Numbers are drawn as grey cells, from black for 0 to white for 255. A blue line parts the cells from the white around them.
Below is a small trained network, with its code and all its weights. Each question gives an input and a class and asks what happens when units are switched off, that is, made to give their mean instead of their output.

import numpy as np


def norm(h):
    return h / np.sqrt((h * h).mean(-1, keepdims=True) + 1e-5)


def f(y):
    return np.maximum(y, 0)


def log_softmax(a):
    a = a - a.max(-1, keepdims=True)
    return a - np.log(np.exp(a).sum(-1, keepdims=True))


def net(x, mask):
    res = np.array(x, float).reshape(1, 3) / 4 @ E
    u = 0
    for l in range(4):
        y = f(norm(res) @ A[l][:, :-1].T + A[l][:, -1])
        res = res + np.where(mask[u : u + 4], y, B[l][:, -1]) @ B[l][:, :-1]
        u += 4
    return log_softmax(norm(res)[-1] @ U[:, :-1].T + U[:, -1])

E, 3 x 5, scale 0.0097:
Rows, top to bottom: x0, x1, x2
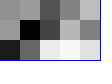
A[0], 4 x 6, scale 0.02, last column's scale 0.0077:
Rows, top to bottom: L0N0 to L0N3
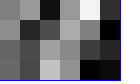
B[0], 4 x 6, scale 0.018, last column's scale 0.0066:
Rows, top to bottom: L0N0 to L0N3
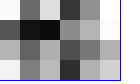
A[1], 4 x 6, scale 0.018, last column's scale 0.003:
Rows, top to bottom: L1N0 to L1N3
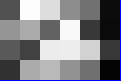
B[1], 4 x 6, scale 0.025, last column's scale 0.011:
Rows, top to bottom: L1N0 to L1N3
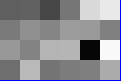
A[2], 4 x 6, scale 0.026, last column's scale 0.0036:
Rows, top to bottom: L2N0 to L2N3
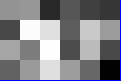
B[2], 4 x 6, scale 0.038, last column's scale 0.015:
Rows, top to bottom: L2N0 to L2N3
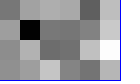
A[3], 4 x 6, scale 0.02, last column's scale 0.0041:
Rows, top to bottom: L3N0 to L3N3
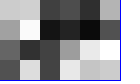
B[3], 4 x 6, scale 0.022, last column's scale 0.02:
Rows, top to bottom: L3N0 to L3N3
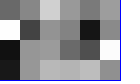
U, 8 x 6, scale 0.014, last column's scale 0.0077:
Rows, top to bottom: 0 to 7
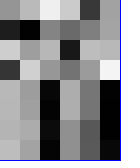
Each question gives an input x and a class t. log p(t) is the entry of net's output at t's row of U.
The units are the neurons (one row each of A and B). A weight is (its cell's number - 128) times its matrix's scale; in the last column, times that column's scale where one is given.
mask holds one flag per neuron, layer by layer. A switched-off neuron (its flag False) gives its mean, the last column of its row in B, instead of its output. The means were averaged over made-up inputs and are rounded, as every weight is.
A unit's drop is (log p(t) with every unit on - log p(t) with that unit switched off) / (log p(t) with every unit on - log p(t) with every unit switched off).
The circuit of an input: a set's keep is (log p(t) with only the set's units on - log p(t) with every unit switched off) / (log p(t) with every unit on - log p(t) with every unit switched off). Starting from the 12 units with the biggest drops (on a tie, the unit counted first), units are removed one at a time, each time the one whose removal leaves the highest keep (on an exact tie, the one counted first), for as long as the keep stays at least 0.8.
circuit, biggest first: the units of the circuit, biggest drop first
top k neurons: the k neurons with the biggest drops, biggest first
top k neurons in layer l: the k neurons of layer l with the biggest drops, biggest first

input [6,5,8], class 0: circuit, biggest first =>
(L1N2)
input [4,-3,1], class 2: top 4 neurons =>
(L0N0 L2N2 L0N1 L2N1)
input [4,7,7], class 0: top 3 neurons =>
(L1N2 L1N0 L2N1)
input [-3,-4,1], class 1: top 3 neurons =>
(L0N1 L0N0 L2N1)
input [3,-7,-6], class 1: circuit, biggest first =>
(L1N2 L0N1 L2N1 L0N0)
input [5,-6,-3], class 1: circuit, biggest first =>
(L0N1 L1N2 L2N1)
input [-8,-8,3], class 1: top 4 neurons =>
(L0N1 L2N1 L0N0 L1N0)
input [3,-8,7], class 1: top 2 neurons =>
(L0N1 L1N0)
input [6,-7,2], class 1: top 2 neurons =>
(L0N1 L2N1)
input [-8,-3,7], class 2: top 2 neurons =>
(L0N3 L0N1)
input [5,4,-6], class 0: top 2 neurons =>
(L1N0 L2N1)
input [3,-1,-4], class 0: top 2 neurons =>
(L0N3 L3N1)
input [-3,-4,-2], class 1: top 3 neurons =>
(L0N1 L1N2 L0N0)
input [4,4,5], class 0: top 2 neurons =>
(L1N2 L0N3)
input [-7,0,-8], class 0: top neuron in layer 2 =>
(L2N0)
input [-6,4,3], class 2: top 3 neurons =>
(L0N3 L0N2 L1N0)
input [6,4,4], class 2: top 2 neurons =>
(L0N0 L1N0)
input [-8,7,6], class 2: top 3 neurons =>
(L0N3 L1N0 L0N2)
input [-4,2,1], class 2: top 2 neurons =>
(L0N3 L0N2)
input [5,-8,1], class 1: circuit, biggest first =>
(L2N1)
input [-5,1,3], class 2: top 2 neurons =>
(L0N3 L0N1)
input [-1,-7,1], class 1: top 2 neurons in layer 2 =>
(L2N1 L2N2)
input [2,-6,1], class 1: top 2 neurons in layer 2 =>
(L2N1 L2N2)
